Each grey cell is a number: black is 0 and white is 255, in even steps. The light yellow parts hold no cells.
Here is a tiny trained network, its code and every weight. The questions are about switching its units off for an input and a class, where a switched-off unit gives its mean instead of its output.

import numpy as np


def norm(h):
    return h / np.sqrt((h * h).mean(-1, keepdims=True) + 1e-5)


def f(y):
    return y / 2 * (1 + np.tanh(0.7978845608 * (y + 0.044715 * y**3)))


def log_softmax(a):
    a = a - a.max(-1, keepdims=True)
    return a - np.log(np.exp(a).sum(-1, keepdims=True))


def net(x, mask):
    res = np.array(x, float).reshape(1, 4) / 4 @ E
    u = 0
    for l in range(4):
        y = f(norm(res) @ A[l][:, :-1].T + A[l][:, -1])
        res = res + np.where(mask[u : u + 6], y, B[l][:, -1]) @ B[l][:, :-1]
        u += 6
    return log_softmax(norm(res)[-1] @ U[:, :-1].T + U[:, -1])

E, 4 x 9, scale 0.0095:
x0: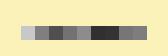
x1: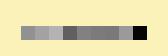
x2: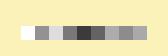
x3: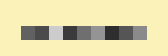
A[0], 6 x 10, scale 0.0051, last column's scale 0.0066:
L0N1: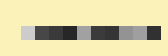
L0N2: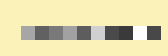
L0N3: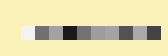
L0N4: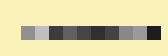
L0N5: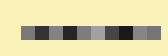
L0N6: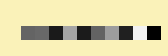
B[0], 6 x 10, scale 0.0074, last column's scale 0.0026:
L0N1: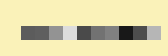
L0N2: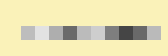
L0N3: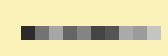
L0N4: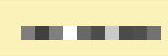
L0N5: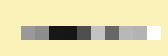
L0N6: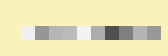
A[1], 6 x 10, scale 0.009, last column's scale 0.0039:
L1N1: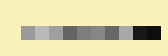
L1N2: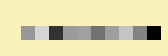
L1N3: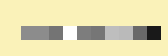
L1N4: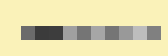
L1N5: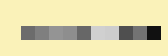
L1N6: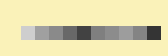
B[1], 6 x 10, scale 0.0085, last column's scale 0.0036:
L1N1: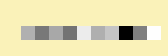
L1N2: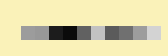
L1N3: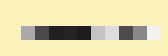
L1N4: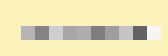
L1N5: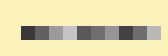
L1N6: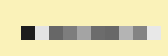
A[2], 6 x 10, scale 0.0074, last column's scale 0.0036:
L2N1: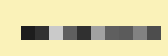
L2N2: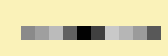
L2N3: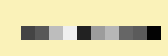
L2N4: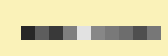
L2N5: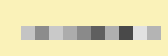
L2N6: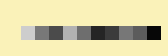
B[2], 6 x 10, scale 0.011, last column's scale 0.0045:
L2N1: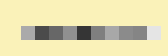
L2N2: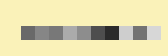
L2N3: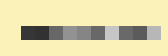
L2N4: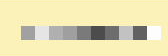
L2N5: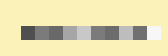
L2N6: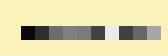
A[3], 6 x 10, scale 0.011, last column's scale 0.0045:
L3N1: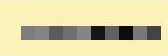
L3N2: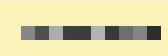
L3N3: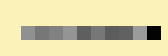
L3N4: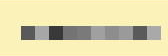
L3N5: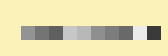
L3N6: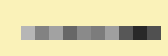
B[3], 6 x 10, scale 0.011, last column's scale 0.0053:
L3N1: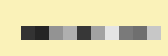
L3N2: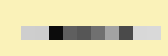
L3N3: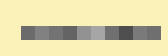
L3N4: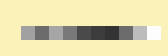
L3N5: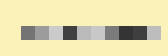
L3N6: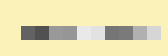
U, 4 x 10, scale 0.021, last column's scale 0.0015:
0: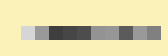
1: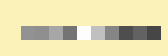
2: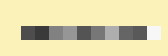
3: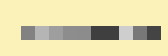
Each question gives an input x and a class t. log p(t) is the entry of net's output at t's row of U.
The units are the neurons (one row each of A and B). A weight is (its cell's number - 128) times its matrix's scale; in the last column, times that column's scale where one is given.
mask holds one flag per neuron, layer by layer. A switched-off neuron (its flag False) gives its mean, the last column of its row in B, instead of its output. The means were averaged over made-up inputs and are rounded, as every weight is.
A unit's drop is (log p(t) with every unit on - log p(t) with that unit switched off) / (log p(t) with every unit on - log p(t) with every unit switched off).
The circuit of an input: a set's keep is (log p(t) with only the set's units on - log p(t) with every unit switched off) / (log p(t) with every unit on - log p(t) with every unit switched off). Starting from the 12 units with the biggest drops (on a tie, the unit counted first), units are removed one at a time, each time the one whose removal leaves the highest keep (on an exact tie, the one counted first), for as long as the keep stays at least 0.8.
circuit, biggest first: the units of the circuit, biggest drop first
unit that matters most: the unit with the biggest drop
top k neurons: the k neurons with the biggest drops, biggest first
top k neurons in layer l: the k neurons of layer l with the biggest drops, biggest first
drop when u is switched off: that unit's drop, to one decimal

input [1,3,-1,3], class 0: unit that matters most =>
L0N5
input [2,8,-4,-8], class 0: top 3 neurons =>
(L1N2, L1N3, L3N4)
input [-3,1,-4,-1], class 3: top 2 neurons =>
(L2N4, L0N1)
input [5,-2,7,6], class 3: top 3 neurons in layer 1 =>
(L1N2, L1N3, L1N6)
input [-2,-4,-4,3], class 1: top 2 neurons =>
(L1N4, L1N6)
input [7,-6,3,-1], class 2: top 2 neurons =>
(L2N6, L3N1)
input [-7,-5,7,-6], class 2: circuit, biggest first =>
(L1N5, L2N3)
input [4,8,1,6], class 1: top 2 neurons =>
(L1N1, L3N6)
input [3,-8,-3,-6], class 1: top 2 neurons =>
(L3N5, L0N6)
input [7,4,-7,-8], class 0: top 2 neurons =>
(L1N2, L1N3)
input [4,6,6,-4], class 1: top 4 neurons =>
(L1N1, L3N6, L2N4, L0N5)
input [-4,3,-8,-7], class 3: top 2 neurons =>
(L2N4, L3N2)
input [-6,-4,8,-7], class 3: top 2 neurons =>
(L2N2, L1N1)
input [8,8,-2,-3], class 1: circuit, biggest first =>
(L1N1)
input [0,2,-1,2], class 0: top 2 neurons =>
(L0N5, L2N5)
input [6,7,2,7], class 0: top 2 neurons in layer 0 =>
(L0N5, L0N2)
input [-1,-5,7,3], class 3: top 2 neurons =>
(L1N1, L2N2)
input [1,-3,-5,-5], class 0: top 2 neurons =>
(L1N2, L1N3)
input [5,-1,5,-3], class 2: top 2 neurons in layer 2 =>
(L2N6, L2N4)
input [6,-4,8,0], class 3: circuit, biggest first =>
(L2N5)
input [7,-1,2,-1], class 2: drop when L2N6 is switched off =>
0.0
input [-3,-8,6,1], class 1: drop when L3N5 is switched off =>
0.1
